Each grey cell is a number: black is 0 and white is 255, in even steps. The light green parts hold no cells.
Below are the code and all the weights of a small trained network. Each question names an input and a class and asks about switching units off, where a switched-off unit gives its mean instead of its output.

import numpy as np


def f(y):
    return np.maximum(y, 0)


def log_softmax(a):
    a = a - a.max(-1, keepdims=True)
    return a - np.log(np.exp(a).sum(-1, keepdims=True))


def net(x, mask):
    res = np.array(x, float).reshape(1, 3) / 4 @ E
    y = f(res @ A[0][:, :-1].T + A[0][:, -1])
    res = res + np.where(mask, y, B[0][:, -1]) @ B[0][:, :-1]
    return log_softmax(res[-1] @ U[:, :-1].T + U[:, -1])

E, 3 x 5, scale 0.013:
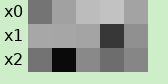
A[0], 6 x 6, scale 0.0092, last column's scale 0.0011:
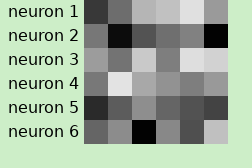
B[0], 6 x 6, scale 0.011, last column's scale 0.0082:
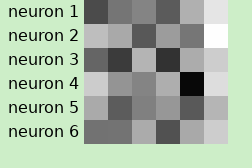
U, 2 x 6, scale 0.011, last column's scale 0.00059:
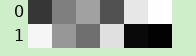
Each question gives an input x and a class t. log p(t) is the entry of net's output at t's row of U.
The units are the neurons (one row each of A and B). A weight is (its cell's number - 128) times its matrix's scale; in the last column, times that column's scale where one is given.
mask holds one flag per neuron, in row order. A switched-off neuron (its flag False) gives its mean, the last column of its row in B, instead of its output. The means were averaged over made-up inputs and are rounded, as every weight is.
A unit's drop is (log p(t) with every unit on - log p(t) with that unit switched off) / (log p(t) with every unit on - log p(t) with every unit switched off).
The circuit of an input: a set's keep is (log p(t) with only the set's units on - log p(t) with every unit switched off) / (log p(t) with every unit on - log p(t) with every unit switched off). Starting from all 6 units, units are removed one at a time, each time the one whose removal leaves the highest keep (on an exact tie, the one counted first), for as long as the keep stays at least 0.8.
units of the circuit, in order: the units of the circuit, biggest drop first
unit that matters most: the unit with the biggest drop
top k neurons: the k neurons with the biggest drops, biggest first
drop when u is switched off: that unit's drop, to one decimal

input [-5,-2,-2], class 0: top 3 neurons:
[neuron 4; neuron 6; neuron 2]
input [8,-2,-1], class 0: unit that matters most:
neuron 1
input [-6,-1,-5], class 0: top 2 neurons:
[neuron 6; neuron 2]
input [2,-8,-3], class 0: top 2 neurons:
[neuron 2; neuron 1]
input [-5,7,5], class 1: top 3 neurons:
[neuron 1; neuron 2; neuron 6]
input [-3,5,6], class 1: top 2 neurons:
[neuron 2; neuron 1]
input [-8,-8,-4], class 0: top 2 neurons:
[neuron 6; neuron 4]
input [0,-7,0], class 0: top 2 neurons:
[neuron 4; neuron 6]
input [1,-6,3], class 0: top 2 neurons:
[neuron 4; neuron 1]
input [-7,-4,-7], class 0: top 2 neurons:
[neuron 6; neuron 2]
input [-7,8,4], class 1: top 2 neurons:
[neuron 1; neuron 2]
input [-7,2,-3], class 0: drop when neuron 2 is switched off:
0.2
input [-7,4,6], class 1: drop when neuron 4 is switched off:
0.0
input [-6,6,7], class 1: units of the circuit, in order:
[neuron 2]
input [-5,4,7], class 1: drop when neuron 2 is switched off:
0.1
